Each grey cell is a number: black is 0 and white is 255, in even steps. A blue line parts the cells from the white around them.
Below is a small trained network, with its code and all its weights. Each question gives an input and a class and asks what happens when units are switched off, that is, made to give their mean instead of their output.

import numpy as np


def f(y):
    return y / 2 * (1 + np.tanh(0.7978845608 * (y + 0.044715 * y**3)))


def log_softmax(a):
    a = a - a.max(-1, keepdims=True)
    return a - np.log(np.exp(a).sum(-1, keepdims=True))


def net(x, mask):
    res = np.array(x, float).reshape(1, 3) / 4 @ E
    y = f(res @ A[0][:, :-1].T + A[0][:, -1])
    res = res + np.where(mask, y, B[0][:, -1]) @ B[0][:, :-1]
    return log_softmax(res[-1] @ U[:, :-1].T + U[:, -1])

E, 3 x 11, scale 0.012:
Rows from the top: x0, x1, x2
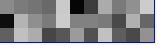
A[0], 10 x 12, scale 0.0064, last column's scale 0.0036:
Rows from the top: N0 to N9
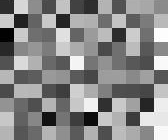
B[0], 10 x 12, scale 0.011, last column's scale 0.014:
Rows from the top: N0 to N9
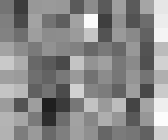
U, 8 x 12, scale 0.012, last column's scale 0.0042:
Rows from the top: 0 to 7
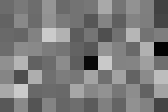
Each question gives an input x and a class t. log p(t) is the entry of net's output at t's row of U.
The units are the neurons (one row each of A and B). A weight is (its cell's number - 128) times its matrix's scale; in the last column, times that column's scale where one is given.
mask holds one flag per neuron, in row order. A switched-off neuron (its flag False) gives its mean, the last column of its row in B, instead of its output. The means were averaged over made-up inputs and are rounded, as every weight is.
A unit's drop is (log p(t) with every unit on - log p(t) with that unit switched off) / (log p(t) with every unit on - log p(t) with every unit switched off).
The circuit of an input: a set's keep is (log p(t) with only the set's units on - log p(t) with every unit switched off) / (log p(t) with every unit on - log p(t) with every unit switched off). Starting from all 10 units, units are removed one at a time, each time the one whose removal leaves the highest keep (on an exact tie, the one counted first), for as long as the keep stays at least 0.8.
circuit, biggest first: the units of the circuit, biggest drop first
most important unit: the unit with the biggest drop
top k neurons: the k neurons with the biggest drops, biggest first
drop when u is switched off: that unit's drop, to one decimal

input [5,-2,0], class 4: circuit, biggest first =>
N1, N2
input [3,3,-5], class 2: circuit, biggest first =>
N7, N8
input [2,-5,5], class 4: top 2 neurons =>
N2, N1
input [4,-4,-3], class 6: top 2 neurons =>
N0, N7
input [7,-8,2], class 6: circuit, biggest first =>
N8
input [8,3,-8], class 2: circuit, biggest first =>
N7, N1
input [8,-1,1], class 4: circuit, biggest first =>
N1, N7
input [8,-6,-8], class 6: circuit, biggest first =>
N5, N0
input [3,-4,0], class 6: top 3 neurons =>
N0, N7, N8
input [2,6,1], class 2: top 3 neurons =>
N7, N8, N1
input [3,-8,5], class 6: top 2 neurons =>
N8, N0
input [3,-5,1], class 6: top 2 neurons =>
N0, N7
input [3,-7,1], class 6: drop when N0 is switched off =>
0.9
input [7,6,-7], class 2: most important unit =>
N7
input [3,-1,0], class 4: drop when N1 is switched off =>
0.4
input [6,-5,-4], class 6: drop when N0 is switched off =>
0.3
